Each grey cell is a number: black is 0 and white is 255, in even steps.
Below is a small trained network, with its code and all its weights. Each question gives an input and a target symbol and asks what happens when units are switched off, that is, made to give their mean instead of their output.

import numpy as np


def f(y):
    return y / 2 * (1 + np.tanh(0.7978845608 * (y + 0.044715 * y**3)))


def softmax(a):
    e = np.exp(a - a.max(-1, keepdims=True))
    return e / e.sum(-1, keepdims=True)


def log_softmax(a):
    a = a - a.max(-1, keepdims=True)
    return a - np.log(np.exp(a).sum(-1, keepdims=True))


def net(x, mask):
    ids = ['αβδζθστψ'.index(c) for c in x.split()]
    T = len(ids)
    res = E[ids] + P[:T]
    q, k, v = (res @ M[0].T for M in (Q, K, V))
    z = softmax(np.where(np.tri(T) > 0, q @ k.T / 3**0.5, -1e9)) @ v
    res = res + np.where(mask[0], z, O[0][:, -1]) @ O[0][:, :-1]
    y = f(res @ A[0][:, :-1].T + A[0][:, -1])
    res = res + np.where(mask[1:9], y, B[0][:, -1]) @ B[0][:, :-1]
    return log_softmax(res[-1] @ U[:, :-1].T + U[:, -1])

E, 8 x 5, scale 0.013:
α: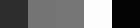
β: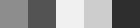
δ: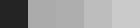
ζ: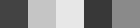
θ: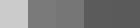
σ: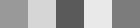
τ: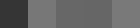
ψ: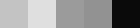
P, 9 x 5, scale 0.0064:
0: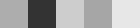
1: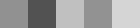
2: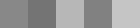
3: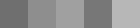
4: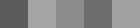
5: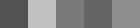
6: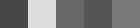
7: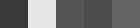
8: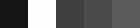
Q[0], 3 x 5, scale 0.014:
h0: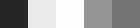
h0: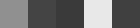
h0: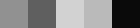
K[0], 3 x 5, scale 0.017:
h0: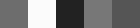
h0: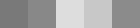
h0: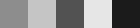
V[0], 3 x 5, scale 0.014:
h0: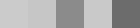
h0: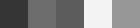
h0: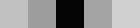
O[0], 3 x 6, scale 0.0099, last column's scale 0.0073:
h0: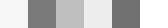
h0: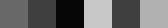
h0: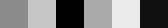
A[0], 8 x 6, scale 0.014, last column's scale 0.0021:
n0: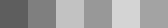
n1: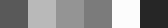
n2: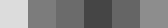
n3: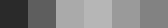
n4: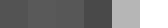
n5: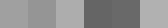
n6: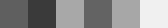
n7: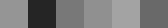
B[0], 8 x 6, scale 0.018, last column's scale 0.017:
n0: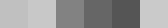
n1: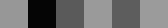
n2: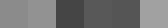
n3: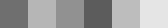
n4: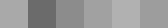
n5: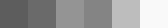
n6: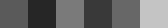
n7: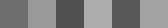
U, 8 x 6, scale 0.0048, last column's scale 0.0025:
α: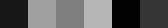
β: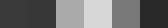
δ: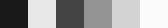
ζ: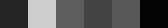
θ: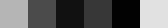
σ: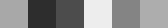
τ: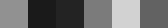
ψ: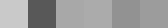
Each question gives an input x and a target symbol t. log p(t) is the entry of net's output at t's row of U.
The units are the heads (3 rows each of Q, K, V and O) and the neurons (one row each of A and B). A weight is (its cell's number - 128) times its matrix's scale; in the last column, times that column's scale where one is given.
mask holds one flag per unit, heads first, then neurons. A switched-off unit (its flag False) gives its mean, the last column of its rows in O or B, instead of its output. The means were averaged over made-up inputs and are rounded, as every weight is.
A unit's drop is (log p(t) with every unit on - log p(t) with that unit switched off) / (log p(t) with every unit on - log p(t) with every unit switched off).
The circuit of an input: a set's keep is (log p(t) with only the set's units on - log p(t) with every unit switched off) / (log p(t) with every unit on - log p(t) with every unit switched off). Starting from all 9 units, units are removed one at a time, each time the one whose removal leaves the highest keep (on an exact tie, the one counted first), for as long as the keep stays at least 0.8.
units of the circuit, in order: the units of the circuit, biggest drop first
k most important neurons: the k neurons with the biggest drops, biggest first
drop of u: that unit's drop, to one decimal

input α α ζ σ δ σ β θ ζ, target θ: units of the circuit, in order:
(h0; n1; n0)
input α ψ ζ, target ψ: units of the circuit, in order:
(h0)
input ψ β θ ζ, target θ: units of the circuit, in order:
(h0; n0; n1)
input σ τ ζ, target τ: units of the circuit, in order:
(h0; n4; n6)
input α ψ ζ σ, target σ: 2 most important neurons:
(n3; n0)
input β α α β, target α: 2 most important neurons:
(n7; n5)
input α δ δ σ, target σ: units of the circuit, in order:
(h0; n3)
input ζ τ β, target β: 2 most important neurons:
(n5; n0)
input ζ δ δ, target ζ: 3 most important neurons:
(n5; n6; n3)
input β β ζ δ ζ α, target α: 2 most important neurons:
(n5; n7)
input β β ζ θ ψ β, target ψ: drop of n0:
0.2
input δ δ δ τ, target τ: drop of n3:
0.0
